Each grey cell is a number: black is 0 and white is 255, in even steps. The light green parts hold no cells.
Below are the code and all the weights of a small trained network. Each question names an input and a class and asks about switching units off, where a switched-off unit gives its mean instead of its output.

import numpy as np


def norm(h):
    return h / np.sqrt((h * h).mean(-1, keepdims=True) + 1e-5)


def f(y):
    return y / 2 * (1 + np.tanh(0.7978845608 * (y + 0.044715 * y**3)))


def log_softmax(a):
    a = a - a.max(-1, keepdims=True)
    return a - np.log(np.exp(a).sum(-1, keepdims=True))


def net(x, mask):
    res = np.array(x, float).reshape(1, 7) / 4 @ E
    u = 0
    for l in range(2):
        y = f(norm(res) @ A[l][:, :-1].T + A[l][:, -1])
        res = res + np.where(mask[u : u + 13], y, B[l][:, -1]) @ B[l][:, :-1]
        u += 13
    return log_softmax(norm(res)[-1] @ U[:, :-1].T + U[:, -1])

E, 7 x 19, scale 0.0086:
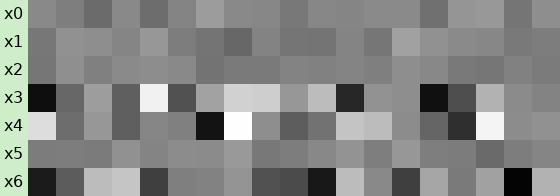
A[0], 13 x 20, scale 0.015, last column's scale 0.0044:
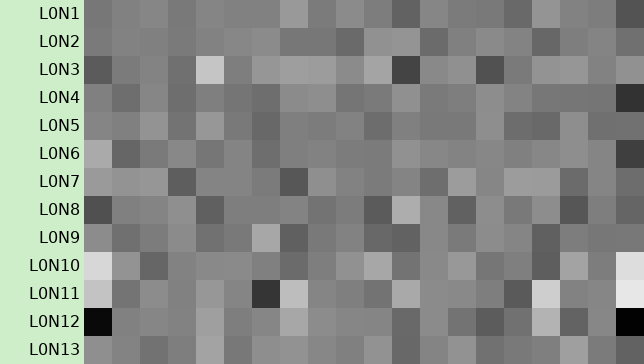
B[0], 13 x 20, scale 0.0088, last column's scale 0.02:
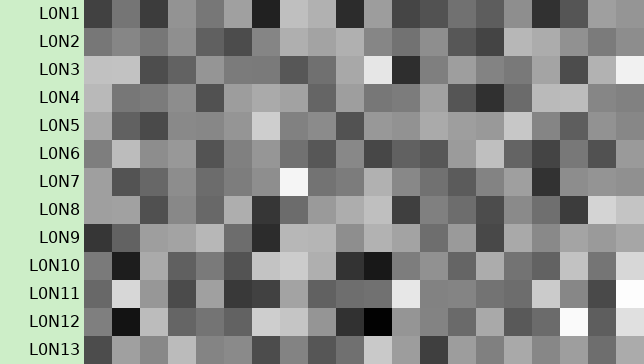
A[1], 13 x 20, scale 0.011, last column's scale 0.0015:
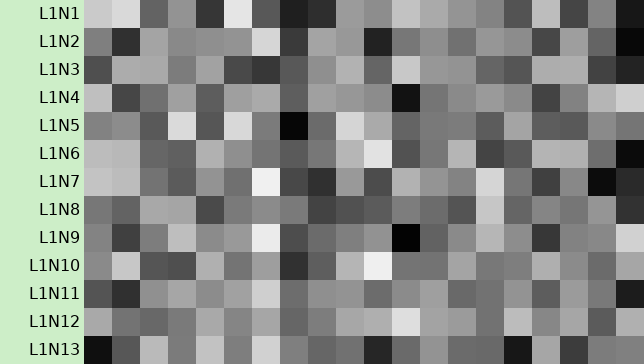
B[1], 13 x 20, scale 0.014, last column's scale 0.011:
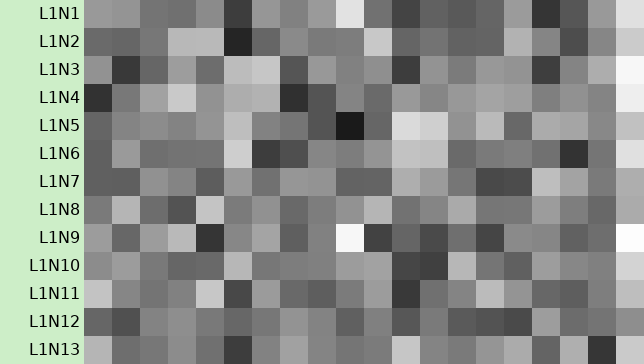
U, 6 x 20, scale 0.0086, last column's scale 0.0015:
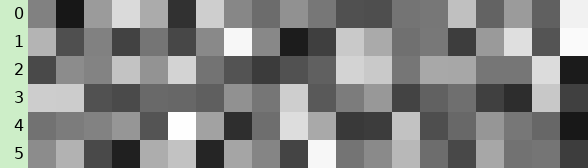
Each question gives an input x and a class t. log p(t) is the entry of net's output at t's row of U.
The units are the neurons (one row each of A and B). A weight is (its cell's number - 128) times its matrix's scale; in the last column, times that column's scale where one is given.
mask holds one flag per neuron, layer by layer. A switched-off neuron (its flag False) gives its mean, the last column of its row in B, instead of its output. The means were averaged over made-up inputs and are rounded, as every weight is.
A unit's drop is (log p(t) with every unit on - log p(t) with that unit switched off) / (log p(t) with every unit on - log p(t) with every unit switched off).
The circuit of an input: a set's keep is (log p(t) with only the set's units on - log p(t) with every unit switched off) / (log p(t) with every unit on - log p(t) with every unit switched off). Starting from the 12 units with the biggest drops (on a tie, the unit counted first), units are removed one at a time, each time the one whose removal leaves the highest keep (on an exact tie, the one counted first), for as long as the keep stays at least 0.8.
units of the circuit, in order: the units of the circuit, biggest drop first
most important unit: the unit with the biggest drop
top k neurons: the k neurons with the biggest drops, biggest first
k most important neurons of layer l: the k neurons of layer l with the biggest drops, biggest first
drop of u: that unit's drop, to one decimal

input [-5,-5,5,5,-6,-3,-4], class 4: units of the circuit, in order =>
[L0N3]
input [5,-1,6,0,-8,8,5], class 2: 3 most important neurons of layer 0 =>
[L0N10 L0N8 L0N12]
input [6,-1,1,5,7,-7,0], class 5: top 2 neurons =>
[L0N3 L0N10]
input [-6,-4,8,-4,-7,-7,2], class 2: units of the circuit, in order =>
[L0N12 L1N5]
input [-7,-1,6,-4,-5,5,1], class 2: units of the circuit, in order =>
[L0N12 L0N11 L1N5]
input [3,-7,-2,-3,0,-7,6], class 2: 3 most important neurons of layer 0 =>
[L0N11 L0N8 L0N3]
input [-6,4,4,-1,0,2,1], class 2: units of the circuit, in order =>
[L0N11 L0N12 L1N5 L0N10]
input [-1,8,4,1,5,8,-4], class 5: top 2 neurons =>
[L0N12 L0N3]
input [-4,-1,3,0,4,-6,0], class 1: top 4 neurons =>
[L0N3 L0N8 L0N11 L1N9]
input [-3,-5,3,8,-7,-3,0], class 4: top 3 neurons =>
[L0N3 L0N10 L0N11]
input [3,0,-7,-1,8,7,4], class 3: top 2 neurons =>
[L0N12 L0N10]
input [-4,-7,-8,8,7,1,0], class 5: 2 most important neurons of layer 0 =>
[L0N3 L0N10]
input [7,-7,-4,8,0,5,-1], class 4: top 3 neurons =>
[L0N3 L0N11 L0N10]
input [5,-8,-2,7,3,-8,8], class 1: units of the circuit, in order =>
[L0N12]
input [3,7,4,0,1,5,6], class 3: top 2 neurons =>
[L0N8 L0N10]
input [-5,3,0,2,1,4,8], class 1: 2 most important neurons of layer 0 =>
[L0N12 L0N8]
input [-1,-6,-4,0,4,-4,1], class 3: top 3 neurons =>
[L0N12 L0N10 L1N3]
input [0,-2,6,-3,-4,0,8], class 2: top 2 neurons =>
[L1N5 L0N11]
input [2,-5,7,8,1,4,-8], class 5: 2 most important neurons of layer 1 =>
[L1N6 L1N3]
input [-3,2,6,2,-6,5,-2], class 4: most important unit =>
L0N11
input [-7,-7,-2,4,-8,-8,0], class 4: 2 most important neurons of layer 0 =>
[L0N10 L0N3]
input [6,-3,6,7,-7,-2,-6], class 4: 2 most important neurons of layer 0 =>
[L0N3 L0N11]
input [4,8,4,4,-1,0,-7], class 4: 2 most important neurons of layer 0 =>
[L0N11 L0N10]
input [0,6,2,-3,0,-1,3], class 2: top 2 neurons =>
[L0N11 L1N5]
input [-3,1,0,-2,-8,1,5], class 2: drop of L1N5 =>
0.1
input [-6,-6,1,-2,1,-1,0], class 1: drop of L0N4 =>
0.0
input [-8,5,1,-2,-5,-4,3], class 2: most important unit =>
L0N12
